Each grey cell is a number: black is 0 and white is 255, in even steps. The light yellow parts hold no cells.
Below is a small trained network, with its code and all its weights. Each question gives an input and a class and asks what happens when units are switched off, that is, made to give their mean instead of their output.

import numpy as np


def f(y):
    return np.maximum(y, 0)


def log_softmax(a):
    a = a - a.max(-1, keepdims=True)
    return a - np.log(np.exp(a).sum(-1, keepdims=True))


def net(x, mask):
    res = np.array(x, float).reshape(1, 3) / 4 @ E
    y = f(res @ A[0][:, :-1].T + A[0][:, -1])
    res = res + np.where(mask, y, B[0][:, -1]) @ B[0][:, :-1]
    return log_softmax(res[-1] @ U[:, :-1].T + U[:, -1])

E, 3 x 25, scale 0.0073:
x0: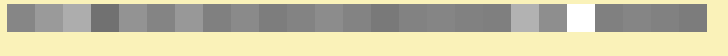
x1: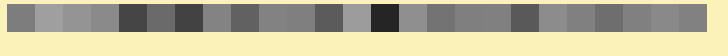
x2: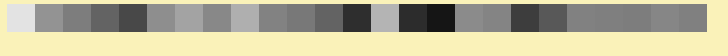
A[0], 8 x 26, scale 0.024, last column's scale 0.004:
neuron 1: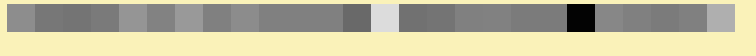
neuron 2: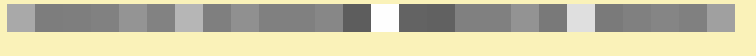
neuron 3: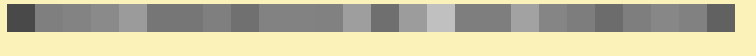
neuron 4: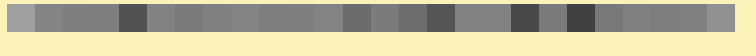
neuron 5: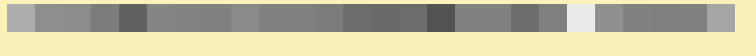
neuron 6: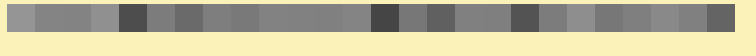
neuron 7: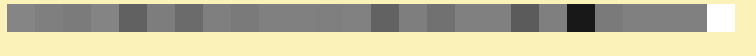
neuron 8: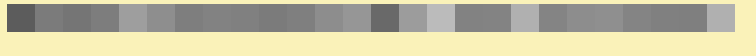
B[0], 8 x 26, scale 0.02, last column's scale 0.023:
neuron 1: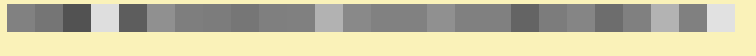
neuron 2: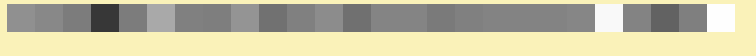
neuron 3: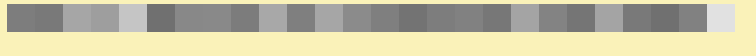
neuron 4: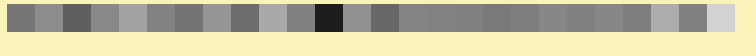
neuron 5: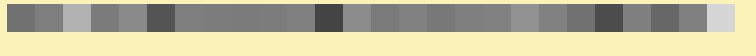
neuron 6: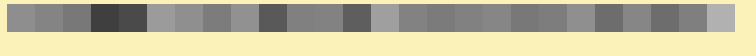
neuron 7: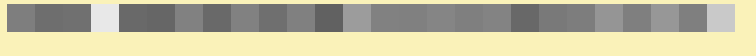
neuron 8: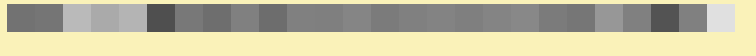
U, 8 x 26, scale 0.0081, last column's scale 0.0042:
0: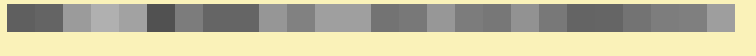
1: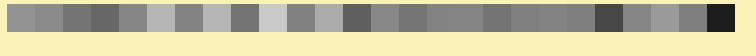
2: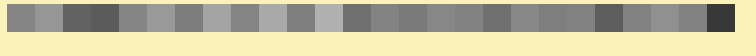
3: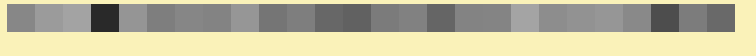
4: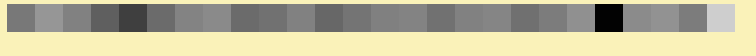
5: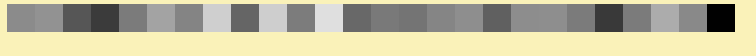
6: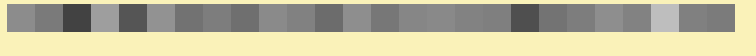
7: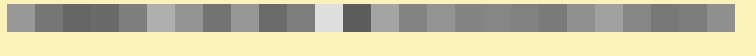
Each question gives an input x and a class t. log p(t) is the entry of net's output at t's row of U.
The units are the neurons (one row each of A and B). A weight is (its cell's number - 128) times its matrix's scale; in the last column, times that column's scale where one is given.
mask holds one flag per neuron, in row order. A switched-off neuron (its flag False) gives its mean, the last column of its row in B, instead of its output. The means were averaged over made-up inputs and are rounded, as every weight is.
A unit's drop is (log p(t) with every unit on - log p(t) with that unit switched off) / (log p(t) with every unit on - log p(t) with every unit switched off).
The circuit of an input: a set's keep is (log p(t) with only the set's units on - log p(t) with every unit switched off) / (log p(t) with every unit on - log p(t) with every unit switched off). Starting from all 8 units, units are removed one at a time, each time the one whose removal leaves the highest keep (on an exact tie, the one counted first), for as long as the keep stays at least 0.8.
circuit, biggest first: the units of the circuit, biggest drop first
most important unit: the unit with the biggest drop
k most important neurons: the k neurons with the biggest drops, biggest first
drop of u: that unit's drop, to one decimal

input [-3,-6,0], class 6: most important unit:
neuron 1
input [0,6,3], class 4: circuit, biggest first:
[neuron 2; neuron 6]
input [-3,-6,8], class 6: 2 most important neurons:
[neuron 1; neuron 4]
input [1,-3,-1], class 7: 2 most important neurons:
[neuron 5; neuron 4]
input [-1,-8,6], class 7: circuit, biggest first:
[neuron 2; neuron 1]
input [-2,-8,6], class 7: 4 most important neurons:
[neuron 2; neuron 7; neuron 1; neuron 5]
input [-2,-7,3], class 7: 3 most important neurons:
[neuron 2; neuron 7; neuron 5]
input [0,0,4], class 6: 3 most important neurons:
[neuron 8; neuron 3; neuron 4]
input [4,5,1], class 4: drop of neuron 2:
0.7
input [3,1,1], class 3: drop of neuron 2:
0.0
